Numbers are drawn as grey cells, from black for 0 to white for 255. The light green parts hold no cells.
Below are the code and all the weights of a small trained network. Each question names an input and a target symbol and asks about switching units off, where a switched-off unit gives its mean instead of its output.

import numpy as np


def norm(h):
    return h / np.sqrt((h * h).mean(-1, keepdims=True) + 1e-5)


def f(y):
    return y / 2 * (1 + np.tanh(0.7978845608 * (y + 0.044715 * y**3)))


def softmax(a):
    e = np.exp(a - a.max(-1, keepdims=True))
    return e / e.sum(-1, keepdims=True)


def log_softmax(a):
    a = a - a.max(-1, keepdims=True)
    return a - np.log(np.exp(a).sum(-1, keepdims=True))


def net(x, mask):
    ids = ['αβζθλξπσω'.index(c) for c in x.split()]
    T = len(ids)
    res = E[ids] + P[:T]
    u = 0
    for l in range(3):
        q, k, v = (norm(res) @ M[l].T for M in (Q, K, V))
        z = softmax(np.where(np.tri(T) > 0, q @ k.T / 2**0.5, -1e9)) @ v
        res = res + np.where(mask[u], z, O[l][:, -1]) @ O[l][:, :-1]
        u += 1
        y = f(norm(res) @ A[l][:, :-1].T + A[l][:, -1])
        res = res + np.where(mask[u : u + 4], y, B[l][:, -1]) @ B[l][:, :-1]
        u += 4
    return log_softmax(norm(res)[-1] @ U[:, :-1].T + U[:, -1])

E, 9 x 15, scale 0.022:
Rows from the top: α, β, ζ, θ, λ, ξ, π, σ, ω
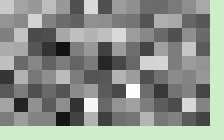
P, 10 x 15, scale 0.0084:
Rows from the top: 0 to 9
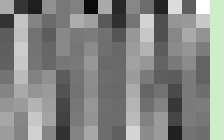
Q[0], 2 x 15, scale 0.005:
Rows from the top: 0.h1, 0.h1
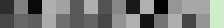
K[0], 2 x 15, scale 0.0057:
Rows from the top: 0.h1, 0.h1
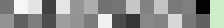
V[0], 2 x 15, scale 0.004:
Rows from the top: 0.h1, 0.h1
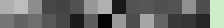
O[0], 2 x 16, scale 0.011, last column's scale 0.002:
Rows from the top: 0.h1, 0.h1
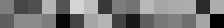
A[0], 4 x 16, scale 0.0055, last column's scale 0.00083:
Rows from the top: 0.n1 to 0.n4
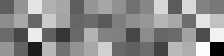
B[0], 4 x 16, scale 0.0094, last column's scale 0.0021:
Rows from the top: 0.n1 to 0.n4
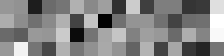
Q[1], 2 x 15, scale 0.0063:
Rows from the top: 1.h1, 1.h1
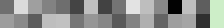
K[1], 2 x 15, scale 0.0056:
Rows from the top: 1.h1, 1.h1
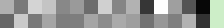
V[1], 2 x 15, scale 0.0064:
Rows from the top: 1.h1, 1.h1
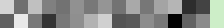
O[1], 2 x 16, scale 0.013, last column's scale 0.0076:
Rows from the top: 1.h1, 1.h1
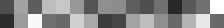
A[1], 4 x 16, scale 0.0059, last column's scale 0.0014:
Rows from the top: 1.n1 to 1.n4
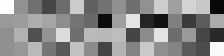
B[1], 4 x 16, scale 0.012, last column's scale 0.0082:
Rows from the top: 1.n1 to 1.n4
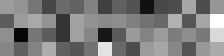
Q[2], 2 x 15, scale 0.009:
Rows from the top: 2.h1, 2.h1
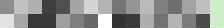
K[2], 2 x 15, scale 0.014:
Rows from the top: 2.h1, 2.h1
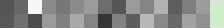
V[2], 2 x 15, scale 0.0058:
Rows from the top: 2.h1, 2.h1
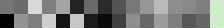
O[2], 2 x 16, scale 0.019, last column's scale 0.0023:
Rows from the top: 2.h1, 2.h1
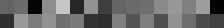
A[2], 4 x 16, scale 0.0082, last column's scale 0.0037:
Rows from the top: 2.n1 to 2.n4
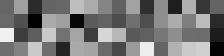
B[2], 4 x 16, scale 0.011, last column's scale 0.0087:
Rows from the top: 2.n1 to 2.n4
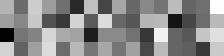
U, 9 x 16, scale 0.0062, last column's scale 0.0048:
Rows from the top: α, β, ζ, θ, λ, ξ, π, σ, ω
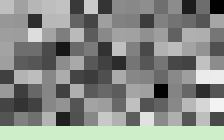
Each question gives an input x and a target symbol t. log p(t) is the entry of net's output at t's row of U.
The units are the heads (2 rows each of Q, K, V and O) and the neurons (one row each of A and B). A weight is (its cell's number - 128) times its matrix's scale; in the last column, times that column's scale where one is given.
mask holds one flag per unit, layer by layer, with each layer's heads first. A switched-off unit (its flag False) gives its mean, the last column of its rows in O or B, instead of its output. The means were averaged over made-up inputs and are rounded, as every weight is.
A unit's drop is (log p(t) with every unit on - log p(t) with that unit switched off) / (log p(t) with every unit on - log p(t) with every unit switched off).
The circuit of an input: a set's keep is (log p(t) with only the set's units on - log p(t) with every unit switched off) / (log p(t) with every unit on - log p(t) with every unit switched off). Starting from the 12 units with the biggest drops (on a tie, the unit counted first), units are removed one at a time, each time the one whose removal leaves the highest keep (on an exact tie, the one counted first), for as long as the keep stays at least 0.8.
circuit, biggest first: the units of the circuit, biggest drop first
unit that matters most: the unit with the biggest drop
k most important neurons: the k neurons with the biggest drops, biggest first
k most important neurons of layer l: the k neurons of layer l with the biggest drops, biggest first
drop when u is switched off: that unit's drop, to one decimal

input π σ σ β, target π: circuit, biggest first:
2.h1; 2.n3
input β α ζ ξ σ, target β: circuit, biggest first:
1.h1
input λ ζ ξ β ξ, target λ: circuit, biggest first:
2.h1; 0.n3; 2.n2
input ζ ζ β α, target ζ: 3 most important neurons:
1.n3; 1.n1; 0.n1
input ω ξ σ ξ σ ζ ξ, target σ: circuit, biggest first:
2.h1; 1.h1
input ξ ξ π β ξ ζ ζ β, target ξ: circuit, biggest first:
0.h1; 1.h1; 2.h1
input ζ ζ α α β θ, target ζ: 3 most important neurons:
0.n1; 1.n3; 1.n1
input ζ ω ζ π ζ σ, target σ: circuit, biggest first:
1.h1; 2.h1; 0.n3
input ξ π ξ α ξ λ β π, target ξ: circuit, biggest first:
0.h1; 1.h1; 2.h1; 0.n1
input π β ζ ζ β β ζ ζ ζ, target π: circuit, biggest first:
1.n3; 2.h1; 2.n3
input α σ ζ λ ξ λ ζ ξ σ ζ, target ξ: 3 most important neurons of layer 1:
1.n4; 1.n3; 1.n2
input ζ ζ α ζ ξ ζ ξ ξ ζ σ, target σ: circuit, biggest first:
2.h1; 1.h1; 0.n3
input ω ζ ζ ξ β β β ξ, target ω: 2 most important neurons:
0.n3; 2.n2
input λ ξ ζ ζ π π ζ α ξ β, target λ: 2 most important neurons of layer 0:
0.n3; 0.n2
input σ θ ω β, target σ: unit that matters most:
0.n3
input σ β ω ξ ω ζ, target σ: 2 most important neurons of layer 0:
0.n1; 0.n3
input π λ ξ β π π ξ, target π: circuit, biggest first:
2.h1; 1.n3; 2.n3
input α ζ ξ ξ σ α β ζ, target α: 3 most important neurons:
2.n1; 0.n1; 1.n3
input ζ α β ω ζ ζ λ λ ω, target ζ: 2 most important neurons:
0.n1; 1.n3
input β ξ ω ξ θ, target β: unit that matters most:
1.h1
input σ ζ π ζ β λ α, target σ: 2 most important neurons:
1.n3; 0.n3
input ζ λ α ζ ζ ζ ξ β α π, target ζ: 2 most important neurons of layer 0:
0.n1; 0.n2
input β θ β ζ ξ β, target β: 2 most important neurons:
0.n3; 2.n3
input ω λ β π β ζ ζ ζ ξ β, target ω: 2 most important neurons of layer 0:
0.n3; 0.n2
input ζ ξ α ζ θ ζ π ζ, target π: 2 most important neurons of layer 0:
0.n2; 0.n3
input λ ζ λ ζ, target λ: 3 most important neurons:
0.n2; 1.n3; 2.n2
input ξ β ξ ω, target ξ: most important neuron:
0.n1
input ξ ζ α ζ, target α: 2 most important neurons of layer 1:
1.n1; 1.n2
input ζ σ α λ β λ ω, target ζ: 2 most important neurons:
1.n3; 0.n1
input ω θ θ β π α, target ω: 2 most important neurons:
2.n2; 0.n3
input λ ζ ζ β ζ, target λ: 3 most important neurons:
0.n3; 2.n2; 1.n2
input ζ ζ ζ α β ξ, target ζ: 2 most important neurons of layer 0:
0.n1; 0.n3
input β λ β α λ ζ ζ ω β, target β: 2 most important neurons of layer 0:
0.n3; 0.n1
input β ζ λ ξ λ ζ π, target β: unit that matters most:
1.h1
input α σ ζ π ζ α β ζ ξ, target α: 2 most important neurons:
0.n2; 2.n1
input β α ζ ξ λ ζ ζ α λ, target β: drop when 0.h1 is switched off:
0.2
